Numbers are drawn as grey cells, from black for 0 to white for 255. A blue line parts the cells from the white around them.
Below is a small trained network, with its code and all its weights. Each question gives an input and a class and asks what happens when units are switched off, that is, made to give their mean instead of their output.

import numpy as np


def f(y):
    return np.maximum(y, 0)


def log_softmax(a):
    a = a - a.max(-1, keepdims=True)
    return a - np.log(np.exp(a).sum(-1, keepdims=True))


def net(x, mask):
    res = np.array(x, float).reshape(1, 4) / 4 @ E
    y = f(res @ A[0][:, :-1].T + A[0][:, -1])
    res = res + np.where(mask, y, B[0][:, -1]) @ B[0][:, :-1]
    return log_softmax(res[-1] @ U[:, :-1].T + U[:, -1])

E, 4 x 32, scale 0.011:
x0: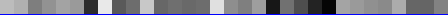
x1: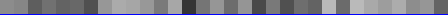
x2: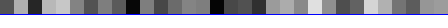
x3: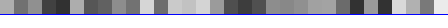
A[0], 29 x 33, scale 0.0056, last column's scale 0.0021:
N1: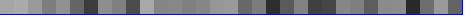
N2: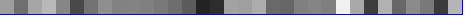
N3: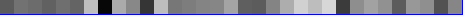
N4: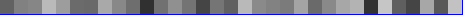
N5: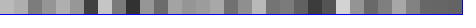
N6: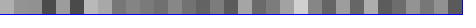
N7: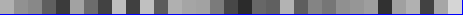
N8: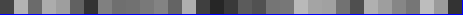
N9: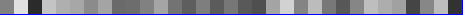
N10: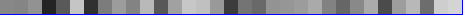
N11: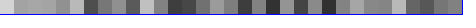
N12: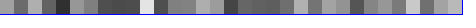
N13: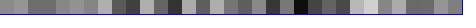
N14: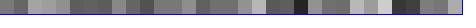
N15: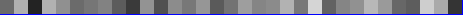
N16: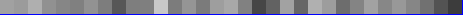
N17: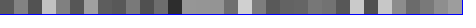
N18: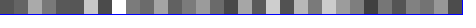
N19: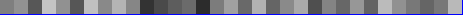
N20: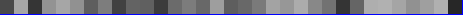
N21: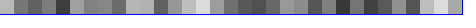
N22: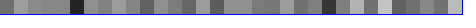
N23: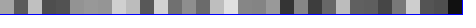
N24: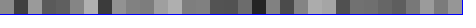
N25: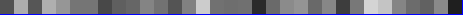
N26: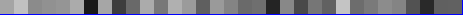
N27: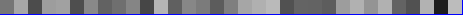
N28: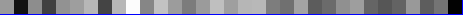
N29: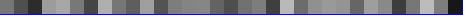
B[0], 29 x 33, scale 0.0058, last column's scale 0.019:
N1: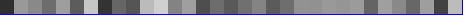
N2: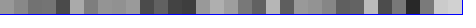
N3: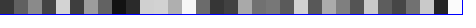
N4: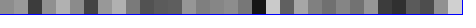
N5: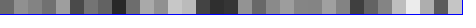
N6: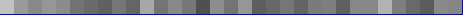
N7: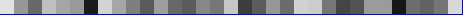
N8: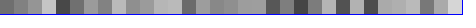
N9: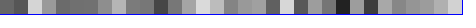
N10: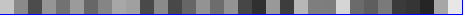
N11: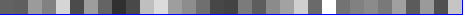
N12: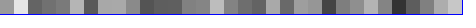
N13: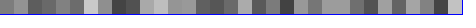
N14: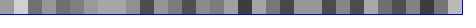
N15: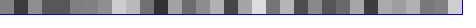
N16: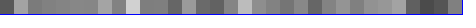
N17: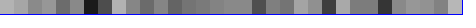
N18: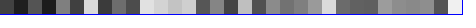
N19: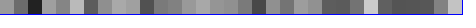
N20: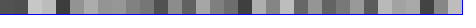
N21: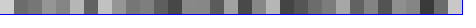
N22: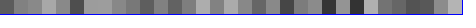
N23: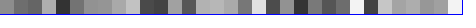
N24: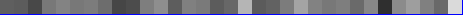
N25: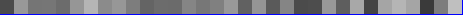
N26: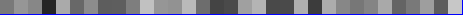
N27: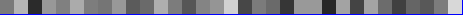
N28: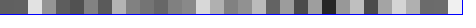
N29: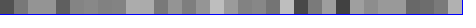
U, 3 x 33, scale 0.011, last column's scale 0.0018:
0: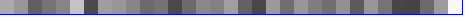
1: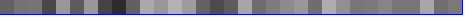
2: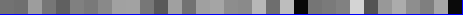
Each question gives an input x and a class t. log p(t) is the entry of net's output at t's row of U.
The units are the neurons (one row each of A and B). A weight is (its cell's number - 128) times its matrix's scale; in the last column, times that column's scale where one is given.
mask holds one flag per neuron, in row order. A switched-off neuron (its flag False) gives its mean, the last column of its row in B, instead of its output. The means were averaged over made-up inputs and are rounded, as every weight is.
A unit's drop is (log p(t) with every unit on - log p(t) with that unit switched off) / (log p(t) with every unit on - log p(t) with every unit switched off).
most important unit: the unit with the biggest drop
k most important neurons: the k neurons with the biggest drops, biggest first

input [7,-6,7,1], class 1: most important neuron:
[N11]
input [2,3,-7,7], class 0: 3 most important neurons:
[N10, N7, N12]
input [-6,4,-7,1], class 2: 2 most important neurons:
[N23, N28]
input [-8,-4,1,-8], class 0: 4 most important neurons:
[N27, N4, N2, N19]
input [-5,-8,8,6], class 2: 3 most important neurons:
[N8, N15, N9]
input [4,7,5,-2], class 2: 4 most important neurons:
[N3, N9, N18, N15]
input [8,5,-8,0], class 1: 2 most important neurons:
[N11, N5]
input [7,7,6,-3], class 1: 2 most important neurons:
[N11, N13]
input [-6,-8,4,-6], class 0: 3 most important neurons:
[N27, N4, N19]
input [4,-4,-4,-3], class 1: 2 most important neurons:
[N5, N11]
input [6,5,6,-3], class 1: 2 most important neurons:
[N11, N13]
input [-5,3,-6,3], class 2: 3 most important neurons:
[N23, N28, N11]
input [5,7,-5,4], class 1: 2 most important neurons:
[N11, N5]
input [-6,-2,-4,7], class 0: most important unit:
N10
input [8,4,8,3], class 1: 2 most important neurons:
[N11, N13]
